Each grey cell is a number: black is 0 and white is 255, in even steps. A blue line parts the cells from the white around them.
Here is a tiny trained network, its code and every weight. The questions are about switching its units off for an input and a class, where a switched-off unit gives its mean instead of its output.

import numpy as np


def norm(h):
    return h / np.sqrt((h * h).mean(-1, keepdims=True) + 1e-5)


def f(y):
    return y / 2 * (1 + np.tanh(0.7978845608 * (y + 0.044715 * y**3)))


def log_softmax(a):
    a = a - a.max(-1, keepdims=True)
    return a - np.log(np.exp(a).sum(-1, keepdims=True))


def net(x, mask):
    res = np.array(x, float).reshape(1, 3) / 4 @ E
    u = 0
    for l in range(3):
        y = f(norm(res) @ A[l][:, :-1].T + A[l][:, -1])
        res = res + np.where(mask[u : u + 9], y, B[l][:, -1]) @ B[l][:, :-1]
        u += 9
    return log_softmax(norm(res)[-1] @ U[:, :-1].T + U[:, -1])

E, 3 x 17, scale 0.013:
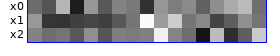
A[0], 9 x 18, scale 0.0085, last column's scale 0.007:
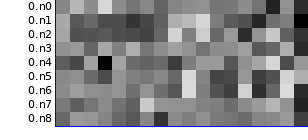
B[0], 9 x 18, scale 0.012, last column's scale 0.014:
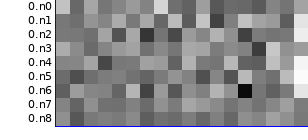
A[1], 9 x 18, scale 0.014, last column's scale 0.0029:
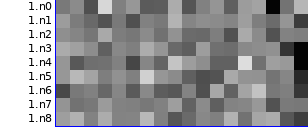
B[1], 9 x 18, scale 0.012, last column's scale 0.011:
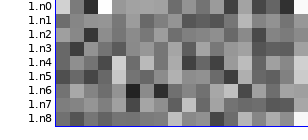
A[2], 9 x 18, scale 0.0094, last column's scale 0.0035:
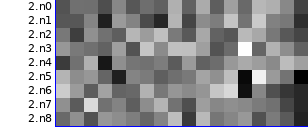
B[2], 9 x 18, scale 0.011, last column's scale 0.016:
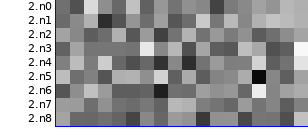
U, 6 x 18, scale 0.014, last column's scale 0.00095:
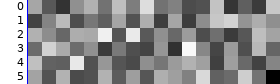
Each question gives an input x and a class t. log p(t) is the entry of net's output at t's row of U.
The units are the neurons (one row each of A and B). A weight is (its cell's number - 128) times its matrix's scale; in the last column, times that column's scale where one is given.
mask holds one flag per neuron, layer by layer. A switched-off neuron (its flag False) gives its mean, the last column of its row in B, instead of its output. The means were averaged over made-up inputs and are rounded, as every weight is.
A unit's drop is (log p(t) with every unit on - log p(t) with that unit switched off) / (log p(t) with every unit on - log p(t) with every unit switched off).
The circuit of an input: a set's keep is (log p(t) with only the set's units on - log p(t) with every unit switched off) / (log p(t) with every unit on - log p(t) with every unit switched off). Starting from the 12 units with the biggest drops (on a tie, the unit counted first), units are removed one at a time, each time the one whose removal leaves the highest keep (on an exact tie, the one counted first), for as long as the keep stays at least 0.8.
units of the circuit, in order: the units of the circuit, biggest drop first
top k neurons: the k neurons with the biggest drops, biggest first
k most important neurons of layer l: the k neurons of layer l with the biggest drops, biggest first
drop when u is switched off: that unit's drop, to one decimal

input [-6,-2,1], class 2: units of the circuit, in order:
0.n1
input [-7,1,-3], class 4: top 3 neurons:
0.n1; 0.n4; 2.n6
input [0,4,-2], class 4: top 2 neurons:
0.n2; 0.n4
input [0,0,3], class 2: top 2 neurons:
0.n6; 0.n4
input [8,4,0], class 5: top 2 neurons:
0.n2; 0.n4
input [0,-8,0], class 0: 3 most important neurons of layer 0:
0.n2; 0.n5; 0.n4
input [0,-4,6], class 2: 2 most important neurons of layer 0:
0.n6; 0.n4
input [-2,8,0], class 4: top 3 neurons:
0.n2; 0.n4; 0.n5
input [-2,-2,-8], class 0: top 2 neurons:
0.n4; 0.n2
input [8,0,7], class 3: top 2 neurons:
0.n6; 1.n8
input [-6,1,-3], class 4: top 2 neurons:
0.n4; 0.n1
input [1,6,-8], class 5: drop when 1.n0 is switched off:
0.3
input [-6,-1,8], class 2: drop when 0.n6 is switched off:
1.4
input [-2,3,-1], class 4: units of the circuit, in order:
0.n2
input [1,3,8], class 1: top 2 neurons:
0.n1; 1.n0
